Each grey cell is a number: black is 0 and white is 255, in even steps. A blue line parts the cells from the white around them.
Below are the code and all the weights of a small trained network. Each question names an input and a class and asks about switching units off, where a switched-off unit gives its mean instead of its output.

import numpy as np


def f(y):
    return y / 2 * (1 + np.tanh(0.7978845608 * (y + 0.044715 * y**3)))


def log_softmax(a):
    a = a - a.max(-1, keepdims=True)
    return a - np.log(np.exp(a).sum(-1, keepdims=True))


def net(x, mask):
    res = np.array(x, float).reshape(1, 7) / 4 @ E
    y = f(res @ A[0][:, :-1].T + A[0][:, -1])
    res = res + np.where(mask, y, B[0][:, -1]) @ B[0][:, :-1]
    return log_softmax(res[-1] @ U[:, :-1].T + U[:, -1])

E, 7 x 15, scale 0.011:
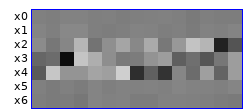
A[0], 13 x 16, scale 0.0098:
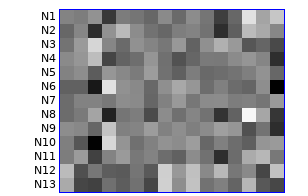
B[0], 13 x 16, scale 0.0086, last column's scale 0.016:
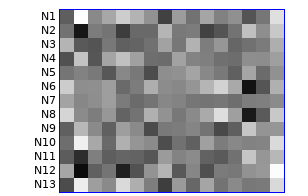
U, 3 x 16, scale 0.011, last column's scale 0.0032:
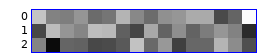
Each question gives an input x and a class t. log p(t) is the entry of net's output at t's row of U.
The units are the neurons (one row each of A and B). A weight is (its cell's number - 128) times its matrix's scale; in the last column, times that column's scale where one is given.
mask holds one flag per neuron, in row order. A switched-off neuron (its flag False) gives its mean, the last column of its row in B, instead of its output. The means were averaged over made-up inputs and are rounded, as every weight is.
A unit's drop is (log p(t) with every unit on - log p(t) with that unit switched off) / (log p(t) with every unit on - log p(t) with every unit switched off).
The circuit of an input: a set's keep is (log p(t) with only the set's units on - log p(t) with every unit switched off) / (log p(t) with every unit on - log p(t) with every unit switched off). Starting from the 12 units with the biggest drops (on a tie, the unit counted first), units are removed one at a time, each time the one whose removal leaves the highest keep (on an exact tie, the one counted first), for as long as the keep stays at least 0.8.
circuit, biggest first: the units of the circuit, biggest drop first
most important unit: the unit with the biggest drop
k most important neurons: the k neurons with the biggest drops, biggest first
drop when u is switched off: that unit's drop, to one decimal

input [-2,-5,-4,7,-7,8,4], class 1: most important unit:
N13
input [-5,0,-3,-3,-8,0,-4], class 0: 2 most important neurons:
N12, N8
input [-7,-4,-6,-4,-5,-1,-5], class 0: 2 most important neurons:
N8, N12
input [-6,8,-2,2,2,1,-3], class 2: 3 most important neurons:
N13, N2, N10
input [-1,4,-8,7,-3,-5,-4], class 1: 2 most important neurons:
N1, N13
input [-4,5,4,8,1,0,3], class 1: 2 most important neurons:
N10, N12
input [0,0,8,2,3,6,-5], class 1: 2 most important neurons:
N9, N12
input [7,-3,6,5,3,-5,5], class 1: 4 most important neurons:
N12, N9, N10, N8
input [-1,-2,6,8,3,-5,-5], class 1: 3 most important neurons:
N10, N9, N12
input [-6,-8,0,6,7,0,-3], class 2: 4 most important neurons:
N2, N1, N13, N11
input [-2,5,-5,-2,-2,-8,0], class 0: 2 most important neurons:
N8, N10
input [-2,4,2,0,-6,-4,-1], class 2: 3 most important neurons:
N12, N1, N8
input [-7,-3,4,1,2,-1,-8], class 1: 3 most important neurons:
N12, N8, N6
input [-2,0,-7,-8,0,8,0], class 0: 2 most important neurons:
N8, N13
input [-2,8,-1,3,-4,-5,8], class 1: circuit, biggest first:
N13
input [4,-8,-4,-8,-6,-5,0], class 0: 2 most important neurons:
N8, N12
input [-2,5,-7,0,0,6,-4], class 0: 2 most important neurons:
N8, N1
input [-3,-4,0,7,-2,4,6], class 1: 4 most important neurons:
N10, N8, N13, N12
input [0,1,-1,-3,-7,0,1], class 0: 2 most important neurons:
N12, N13
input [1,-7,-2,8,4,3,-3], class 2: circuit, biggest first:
N2
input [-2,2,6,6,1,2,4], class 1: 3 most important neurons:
N10, N12, N9
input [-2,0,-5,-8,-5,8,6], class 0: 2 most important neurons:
N8, N12
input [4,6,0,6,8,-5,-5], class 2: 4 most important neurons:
N2, N1, N13, N11
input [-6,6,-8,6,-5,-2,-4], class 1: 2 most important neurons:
N13, N1
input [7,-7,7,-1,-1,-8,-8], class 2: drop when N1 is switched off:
0.2
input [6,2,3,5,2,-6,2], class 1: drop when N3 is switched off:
0.2
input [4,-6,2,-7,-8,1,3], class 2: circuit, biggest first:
N12
